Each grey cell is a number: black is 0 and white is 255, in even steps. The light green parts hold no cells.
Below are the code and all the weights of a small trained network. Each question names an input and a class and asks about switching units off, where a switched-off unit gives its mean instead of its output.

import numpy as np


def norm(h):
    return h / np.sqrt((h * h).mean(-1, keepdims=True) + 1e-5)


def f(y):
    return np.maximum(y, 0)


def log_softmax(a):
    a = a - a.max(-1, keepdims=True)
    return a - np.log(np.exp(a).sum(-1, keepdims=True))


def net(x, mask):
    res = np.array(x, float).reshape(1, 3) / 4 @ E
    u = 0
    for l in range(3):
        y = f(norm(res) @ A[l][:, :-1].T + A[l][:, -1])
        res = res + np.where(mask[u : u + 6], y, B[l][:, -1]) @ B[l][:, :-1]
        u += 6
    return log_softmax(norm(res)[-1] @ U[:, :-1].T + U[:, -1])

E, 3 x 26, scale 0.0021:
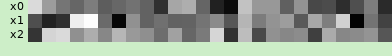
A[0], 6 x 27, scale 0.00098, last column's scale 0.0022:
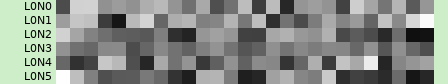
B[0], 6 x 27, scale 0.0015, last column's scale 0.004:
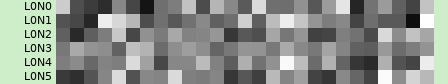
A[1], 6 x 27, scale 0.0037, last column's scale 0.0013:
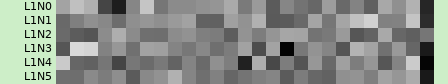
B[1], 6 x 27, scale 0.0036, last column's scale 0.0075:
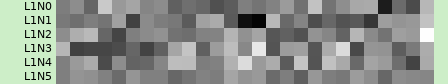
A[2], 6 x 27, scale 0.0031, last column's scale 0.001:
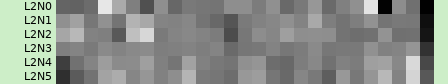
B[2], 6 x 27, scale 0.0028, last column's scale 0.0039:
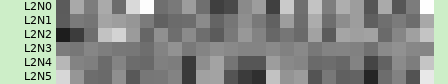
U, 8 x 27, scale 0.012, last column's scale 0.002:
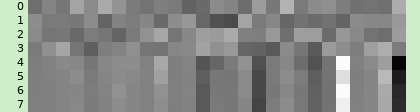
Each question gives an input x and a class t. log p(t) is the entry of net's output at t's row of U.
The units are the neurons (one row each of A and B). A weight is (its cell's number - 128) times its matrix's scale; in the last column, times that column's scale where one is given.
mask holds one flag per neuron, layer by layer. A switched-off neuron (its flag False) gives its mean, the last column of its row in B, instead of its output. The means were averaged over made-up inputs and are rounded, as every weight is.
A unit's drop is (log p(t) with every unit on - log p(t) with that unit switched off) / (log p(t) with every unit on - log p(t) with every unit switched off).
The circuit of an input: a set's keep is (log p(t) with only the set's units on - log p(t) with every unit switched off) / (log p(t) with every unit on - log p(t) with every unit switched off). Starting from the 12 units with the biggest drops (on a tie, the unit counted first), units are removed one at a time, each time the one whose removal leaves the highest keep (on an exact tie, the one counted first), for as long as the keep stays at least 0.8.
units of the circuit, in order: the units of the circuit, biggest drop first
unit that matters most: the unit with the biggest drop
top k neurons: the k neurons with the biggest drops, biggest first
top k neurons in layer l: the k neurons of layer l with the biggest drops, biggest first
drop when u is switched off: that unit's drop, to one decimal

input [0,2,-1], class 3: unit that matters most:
L1N2
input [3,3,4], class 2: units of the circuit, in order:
L0N1, L1N3
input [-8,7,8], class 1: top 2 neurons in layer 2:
L2N5, L2N4
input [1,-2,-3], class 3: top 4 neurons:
L0N1, L1N2, L1N3, L0N0
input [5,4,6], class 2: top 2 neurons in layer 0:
L0N1, L0N4
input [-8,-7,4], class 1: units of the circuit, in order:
L1N1, L1N2
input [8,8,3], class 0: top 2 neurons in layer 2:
L2N0, L2N5
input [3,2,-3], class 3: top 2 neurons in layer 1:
L1N2, L1N1
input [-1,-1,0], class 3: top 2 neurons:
L1N2, L1N0
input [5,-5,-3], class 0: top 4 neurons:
L1N1, L1N0, L2N2, L2N5
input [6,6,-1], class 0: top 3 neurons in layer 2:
L2N0, L2N5, L2N4
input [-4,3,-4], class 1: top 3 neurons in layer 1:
L1N0, L1N3, L1N1
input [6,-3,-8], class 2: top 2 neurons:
L1N4, L1N1
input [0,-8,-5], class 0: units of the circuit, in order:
L1N0
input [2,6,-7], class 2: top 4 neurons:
L1N4, L0N1, L1N0, L2N2
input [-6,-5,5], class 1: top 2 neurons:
L1N1, L0N4
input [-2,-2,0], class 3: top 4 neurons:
L0N1, L1N2, L1N0, L2N0
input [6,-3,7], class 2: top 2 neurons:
L1N3, L1N1
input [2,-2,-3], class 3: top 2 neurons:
L1N2, L1N1
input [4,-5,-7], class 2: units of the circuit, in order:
L1N4
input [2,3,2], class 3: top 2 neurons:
L1N2, L1N0
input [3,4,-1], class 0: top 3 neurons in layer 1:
L1N1, L1N3, L1N4
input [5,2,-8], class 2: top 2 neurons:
L1N4, L1N1
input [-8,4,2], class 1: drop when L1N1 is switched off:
0.1
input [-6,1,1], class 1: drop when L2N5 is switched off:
0.0
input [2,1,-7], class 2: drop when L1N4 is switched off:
0.1
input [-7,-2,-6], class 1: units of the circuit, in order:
L1N1
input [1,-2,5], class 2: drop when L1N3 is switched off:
0.1
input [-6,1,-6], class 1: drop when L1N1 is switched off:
0.8
